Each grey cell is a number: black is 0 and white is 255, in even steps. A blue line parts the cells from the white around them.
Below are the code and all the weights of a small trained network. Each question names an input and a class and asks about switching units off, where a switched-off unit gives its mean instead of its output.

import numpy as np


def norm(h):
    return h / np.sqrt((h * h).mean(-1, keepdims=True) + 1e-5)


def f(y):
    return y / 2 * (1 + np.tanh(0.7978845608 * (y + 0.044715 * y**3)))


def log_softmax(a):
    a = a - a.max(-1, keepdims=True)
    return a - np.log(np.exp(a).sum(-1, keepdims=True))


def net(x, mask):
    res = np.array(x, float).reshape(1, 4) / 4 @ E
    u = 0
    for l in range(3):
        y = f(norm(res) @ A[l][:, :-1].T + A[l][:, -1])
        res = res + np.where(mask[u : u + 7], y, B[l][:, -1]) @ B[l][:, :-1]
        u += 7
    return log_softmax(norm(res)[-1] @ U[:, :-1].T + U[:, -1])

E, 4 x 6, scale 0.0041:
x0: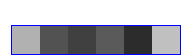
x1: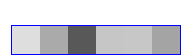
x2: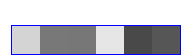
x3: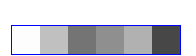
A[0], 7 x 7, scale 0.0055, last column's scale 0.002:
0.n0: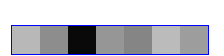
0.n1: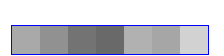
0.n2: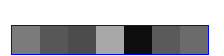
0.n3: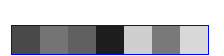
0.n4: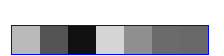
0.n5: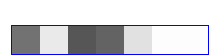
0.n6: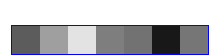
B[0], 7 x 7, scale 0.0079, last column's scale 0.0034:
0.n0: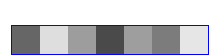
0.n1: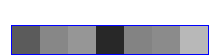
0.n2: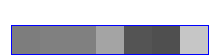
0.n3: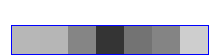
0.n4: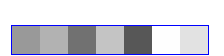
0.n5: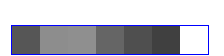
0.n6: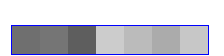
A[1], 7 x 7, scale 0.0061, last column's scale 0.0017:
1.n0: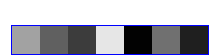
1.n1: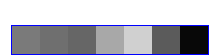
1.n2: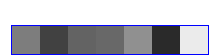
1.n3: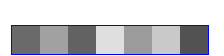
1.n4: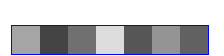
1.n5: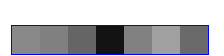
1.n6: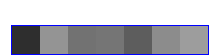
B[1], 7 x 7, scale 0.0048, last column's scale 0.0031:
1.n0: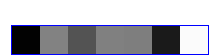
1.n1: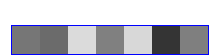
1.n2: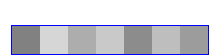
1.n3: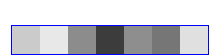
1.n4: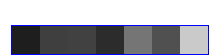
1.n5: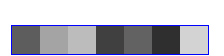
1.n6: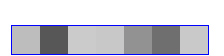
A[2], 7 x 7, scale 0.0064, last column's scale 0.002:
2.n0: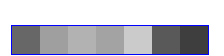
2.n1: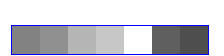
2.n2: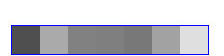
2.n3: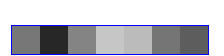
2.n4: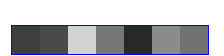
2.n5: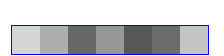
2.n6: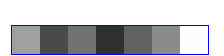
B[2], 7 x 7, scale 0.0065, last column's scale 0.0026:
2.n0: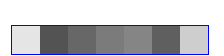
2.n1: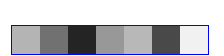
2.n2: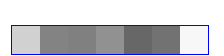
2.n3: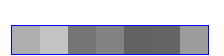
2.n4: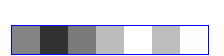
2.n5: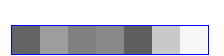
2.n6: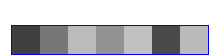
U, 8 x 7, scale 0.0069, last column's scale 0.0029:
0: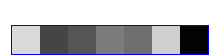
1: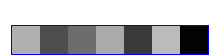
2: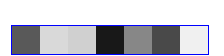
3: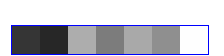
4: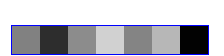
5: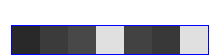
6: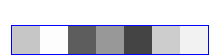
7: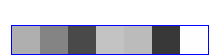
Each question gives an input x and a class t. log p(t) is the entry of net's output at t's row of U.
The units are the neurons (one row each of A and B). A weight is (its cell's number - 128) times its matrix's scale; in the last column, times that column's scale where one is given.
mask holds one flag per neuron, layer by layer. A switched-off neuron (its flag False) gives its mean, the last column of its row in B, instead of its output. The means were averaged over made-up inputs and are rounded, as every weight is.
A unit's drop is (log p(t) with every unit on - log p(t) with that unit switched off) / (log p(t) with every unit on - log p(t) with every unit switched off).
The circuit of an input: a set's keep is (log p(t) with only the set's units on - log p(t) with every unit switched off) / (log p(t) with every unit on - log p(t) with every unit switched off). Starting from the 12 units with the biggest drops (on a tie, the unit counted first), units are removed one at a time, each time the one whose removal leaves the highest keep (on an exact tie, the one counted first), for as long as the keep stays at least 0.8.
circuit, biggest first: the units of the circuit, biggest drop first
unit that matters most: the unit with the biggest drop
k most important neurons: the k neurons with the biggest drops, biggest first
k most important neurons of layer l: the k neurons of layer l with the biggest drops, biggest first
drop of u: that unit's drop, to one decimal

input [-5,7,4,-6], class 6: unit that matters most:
0.n4
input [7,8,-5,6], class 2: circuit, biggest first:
[0.n1, 0.n5, 1.n5]
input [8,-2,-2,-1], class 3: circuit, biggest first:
[2.n4, 2.n6]
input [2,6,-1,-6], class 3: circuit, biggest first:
[0.n5, 2.n4]
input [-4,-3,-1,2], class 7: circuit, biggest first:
[0.n6, 2.n1]
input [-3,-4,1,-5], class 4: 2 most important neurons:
[2.n4, 0.n0]
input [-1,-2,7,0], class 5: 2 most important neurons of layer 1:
[1.n0, 1.n4]
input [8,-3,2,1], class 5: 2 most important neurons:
[0.n2, 1.n0]
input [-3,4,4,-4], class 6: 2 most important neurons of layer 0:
[0.n4, 0.n5]
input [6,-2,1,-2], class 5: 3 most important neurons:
[0.n2, 1.n0, 0.n1]
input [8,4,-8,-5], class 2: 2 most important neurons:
[0.n3, 1.n5]
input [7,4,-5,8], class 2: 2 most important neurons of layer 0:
[0.n1, 0.n5]
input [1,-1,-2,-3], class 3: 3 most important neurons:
[2.n4, 0.n0, 1.n3]
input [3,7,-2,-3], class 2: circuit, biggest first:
[0.n5]
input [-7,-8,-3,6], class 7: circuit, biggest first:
[0.n6, 2.n1]
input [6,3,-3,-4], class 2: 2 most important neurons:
[0.n0, 1.n5]
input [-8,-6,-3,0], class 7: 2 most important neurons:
[0.n6, 2.n1]
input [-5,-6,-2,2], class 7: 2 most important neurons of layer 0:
[0.n6, 0.n4]
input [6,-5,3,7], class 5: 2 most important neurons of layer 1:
[1.n0, 1.n3]
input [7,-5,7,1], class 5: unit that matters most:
1.n0
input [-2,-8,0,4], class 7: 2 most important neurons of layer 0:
[0.n6, 0.n4]
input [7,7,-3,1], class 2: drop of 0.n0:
0.2
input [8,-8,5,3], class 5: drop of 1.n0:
0.1
